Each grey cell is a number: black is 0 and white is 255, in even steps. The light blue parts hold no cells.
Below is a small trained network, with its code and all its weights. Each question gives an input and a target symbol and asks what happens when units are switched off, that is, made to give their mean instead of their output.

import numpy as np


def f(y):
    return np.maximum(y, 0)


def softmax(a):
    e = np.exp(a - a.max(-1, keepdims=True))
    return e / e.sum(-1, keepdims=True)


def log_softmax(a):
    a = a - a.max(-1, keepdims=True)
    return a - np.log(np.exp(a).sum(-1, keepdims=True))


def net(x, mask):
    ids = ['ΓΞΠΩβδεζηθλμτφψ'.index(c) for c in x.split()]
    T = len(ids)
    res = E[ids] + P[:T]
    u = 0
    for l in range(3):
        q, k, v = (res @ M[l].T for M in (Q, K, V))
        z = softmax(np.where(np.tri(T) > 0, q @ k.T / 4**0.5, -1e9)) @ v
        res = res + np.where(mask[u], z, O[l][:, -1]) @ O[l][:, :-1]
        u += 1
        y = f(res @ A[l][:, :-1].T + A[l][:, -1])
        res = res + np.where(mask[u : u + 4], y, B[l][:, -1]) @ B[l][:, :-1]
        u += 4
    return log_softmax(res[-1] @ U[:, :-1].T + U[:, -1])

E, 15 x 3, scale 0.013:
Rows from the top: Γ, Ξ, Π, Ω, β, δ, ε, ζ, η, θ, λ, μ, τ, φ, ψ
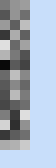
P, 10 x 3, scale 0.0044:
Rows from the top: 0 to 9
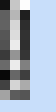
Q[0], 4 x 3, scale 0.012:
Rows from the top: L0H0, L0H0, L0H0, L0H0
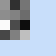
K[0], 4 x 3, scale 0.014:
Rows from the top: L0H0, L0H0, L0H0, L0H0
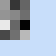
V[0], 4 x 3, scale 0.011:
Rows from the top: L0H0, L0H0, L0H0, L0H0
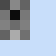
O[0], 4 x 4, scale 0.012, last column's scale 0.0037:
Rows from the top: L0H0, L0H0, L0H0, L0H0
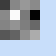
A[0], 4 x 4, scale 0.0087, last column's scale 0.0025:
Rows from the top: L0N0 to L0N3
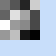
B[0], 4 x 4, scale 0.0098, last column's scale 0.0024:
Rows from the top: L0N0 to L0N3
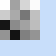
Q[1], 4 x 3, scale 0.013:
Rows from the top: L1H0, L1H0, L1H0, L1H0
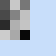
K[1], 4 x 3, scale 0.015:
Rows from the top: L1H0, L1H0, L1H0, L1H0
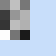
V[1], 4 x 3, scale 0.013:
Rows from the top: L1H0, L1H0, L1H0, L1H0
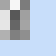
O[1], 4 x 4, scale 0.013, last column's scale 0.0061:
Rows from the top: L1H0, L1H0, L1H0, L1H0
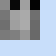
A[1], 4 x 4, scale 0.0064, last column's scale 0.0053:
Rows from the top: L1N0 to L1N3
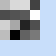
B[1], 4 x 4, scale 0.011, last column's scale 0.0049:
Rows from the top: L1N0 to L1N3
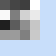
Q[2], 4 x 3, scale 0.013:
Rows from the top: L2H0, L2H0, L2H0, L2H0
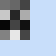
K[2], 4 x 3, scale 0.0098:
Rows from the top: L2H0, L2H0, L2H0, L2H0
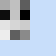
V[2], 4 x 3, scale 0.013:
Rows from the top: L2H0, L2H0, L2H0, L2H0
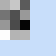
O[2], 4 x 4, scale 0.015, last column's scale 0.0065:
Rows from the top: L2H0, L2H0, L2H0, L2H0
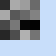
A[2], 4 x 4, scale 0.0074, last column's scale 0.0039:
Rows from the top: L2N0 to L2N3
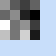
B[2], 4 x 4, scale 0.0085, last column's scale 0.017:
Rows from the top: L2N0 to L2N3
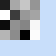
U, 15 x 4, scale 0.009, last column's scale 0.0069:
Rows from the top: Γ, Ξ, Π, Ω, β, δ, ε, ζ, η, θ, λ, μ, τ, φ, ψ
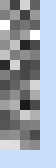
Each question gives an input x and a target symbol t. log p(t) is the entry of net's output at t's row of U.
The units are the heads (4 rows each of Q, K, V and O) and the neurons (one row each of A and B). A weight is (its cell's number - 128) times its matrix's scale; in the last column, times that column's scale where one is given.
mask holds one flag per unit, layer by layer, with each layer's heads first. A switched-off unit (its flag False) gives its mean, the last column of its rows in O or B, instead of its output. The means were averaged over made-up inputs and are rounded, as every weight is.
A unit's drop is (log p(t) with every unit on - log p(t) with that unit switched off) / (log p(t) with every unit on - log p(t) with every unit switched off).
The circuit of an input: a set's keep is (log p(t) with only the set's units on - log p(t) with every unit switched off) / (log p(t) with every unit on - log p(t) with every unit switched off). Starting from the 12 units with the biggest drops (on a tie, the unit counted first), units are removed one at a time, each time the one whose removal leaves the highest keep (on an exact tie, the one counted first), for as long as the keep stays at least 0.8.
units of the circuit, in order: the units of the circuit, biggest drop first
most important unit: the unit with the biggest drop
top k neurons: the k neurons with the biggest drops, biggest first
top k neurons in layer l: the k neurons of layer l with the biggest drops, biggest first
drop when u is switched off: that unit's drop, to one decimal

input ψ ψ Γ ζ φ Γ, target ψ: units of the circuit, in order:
L1H0, L0H0, L2H0, L1N0
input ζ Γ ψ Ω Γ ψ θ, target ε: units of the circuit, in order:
L0H0, L1H0, L2H0
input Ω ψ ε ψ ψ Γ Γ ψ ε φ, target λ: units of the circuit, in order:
L0H0, L1H0
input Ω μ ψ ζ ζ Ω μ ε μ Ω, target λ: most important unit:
L0H0
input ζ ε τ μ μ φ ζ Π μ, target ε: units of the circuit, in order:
L1H0, L0H0, L0N2, L2H0
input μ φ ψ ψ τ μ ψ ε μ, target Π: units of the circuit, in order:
L1H0, L0H0, L2H0
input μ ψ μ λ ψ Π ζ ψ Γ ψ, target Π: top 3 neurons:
L2N3, L1N1, L1N0
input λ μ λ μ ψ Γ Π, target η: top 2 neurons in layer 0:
L0N0, L0N1
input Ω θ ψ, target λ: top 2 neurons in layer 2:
L2N1, L2N2
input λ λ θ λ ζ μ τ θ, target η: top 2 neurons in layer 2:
L2N3, L2N0
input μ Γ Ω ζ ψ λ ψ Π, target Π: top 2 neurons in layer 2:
L2N3, L2N0
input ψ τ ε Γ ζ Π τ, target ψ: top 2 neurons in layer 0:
L0N0, L0N2
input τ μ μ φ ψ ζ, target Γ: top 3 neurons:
L0N2, L0N0, L1N0
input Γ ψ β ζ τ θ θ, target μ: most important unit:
L0N2
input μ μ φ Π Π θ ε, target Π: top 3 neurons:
L2N3, L1N1, L1N0
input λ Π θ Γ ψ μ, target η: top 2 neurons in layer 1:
L1N1, L1N0
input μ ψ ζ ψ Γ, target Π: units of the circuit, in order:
L0H0, L1H0, L2H0
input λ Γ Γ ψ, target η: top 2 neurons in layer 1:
L1N1, L1N0
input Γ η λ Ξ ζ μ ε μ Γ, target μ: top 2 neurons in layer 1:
L1N0, L1N2
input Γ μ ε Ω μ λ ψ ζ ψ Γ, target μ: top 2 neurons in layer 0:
L0N0, L0N1
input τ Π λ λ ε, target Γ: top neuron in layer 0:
L0N2
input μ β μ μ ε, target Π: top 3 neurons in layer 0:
L0N2, L0N1, L0N0
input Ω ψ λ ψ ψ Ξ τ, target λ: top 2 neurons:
L2N1, L1N2
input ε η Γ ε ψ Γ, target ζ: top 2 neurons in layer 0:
L0N1, L0N0
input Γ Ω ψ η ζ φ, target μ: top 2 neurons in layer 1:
L1N0, L1N2
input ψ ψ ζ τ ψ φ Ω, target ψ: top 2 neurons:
L0N2, L2N2
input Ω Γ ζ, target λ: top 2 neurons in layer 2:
L2N1, L2N2
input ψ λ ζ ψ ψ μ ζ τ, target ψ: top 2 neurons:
L2N2, L0N2
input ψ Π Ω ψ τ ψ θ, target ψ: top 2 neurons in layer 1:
L1N0, L1N1
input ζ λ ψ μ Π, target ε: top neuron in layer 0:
L0N0
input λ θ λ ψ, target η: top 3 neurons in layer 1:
L1N1, L1N0, L1N3
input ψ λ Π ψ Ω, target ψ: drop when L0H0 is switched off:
0.5
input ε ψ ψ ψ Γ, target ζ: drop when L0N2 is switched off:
0.0
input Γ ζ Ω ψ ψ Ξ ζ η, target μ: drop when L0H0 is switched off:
0.5
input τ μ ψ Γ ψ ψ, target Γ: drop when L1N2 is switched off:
0.1
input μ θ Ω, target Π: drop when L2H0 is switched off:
0.3
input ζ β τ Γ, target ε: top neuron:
L0N2
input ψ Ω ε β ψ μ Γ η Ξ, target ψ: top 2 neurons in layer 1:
L1N1, L1N0
